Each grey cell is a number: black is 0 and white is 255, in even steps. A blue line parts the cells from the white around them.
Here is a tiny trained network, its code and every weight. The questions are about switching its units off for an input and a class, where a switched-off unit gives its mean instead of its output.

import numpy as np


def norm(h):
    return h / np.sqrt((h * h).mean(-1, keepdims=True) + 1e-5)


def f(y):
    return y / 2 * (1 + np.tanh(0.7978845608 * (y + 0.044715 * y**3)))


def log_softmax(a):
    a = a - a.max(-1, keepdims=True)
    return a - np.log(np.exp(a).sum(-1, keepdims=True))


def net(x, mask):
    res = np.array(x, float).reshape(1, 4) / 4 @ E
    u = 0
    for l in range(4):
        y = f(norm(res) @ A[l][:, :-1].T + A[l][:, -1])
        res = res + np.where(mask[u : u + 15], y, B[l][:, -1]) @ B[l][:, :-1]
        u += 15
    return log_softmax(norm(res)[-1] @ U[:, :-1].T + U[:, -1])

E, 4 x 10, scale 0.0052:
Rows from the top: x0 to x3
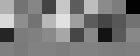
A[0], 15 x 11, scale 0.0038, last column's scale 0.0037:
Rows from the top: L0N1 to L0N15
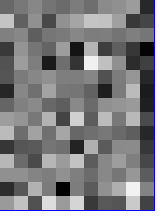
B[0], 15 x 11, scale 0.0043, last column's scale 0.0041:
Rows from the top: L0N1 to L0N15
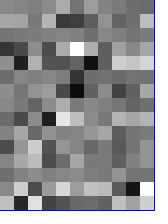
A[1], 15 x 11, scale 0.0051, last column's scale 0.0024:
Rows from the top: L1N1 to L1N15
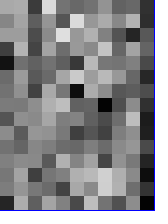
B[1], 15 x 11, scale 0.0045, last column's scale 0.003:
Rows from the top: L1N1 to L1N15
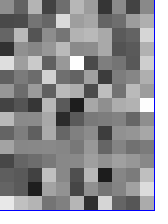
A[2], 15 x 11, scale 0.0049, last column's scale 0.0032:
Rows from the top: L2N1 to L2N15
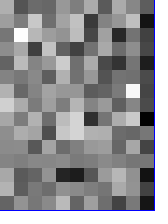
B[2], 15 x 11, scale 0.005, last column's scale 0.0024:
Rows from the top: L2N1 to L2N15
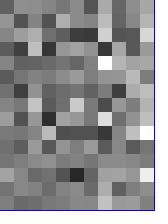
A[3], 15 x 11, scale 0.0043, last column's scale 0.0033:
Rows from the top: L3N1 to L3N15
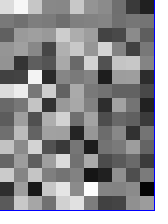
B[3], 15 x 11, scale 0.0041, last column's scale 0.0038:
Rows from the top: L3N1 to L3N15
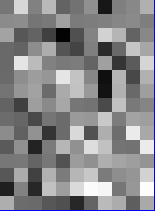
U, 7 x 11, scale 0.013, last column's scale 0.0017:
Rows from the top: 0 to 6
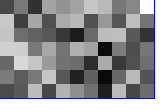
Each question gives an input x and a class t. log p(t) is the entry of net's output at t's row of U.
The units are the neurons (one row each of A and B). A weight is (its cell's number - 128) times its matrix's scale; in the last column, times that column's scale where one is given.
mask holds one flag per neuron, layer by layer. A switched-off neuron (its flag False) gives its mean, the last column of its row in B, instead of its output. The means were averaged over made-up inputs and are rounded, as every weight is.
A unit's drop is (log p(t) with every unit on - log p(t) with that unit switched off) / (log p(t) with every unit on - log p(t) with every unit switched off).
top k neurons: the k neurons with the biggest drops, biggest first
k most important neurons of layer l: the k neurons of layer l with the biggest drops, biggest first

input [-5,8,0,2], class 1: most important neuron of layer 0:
(L0N15)
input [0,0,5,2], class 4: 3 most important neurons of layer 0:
(L0N15, L0N5, L0N9)
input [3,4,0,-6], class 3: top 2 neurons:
(L0N9, L1N14)
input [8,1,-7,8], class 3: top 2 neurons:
(L1N8, L0N15)
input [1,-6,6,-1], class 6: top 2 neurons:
(L0N4, L0N5)
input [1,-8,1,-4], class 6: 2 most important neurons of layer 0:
(L0N5, L0N11)
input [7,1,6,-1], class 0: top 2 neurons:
(L0N15, L1N3)
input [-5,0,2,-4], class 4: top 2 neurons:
(L0N14, L0N5)
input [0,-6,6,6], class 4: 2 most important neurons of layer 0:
(L0N15, L0N14)
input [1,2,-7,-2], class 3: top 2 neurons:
(L0N5, L0N15)
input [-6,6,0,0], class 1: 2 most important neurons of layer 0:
(L0N15, L0N9)
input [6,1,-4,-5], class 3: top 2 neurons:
(L1N8, L0N15)
